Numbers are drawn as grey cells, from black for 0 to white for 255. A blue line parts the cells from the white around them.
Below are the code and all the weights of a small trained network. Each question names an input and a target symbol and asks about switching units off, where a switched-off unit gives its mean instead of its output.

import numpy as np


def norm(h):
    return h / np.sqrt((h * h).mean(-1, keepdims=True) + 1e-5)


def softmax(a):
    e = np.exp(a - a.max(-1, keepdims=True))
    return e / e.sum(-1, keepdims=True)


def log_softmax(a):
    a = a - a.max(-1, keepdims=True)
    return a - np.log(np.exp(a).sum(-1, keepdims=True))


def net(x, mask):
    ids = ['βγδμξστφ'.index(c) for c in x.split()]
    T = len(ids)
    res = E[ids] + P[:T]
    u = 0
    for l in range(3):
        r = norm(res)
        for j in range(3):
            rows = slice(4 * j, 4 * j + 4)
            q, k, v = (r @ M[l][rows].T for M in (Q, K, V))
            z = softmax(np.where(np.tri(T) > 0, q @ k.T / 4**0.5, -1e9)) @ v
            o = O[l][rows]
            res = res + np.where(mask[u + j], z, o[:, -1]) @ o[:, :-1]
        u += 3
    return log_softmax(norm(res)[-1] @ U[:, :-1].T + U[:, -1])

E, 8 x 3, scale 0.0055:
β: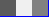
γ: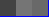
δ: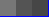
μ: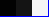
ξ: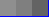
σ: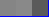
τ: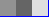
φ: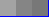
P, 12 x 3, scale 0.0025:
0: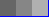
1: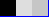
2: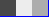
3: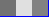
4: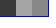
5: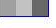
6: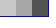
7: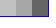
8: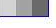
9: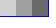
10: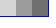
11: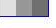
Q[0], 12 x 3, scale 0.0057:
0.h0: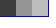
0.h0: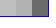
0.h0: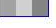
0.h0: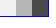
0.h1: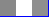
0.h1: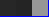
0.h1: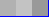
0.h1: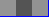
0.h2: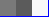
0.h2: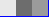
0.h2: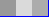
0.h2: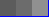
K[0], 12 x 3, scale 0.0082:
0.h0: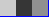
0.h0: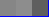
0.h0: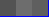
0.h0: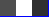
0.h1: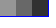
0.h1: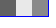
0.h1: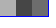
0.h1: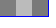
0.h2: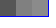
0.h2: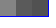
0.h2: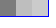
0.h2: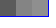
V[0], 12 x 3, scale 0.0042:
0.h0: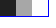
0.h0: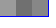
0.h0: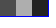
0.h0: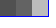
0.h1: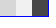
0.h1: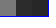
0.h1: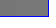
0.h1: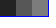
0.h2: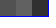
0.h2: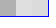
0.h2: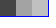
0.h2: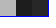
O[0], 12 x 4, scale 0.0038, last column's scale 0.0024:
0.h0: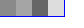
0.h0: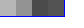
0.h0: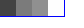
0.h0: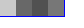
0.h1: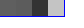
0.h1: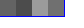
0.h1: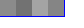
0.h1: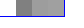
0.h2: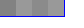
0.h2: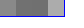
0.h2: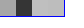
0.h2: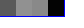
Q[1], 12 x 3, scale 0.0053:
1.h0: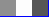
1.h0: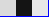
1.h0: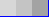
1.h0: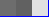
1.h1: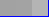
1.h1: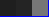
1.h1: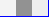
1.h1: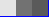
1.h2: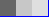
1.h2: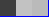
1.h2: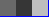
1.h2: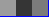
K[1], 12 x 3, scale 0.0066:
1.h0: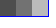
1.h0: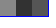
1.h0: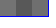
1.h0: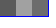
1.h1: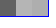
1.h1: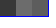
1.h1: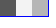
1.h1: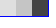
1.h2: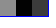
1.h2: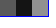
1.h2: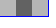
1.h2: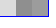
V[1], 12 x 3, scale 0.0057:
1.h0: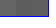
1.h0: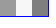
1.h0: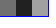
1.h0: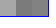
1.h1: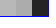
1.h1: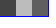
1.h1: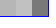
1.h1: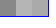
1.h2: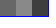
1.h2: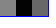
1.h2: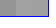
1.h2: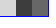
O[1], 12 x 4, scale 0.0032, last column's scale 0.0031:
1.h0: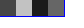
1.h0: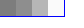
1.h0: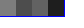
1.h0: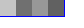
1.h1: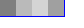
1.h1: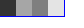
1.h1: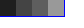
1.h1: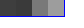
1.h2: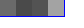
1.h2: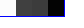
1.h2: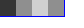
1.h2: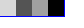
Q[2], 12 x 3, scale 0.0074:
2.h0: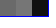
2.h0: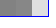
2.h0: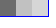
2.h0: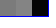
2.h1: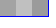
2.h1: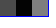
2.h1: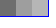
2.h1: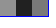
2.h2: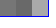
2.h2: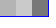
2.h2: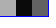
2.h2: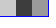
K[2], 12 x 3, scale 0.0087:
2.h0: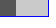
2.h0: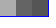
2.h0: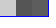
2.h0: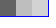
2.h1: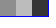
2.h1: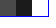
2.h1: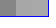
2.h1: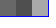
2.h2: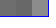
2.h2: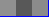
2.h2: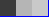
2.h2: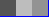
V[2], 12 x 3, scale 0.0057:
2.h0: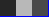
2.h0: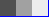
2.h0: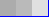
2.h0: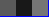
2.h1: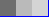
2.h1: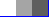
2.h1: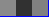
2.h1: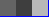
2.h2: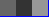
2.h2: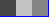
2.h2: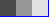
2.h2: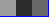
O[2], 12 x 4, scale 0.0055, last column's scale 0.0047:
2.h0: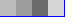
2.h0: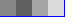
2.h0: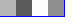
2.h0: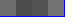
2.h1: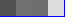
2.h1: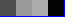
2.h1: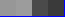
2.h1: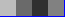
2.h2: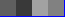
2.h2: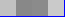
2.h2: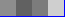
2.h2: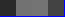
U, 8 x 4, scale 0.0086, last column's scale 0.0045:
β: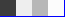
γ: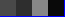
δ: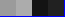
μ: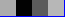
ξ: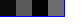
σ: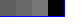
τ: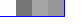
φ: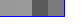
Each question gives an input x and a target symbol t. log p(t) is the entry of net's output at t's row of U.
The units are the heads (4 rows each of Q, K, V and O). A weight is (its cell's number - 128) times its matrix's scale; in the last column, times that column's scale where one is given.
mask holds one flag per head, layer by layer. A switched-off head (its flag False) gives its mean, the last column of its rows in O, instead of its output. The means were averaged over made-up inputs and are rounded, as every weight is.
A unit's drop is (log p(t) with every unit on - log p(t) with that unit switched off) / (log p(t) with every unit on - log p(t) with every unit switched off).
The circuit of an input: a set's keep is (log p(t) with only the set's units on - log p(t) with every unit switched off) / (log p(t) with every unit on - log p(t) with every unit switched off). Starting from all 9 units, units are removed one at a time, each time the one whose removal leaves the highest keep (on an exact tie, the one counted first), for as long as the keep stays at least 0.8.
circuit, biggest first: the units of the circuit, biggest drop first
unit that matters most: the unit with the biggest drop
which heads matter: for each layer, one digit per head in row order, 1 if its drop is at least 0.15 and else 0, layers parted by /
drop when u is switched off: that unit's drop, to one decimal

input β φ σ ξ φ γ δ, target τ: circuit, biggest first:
[2.h0]
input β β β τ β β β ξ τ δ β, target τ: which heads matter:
001 / 001 / 101
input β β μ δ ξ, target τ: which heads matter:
000 / 000 / 001
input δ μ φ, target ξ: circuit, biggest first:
[2.h0; 1.h0]
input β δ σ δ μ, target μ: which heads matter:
000 / 001 / 010
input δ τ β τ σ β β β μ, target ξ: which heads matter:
111 / 111 / 100
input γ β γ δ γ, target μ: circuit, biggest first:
[0.h1; 1.h1; 2.h1]
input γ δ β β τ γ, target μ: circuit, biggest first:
[0.h1; 1.h1]
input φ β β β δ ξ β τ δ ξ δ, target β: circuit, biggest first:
[0.h2; 1.h1; 1.h2]
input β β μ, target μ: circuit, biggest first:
[0.h2; 1.h1; 2.h1]
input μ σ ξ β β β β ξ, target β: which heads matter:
100 / 001 / 000
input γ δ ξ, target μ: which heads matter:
010 / 010 / 000
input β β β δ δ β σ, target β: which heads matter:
000 / 001 / 000
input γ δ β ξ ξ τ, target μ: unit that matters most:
0.h1
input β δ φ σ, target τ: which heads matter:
001 / 000 / 001
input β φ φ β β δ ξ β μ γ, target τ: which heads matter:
000 / 000 / 001
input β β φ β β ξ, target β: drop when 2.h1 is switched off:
0.0
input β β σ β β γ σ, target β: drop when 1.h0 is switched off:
0.2
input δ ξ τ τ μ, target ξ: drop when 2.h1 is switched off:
0.1
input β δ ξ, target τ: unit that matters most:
0.h2
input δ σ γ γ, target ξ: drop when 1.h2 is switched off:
0.4
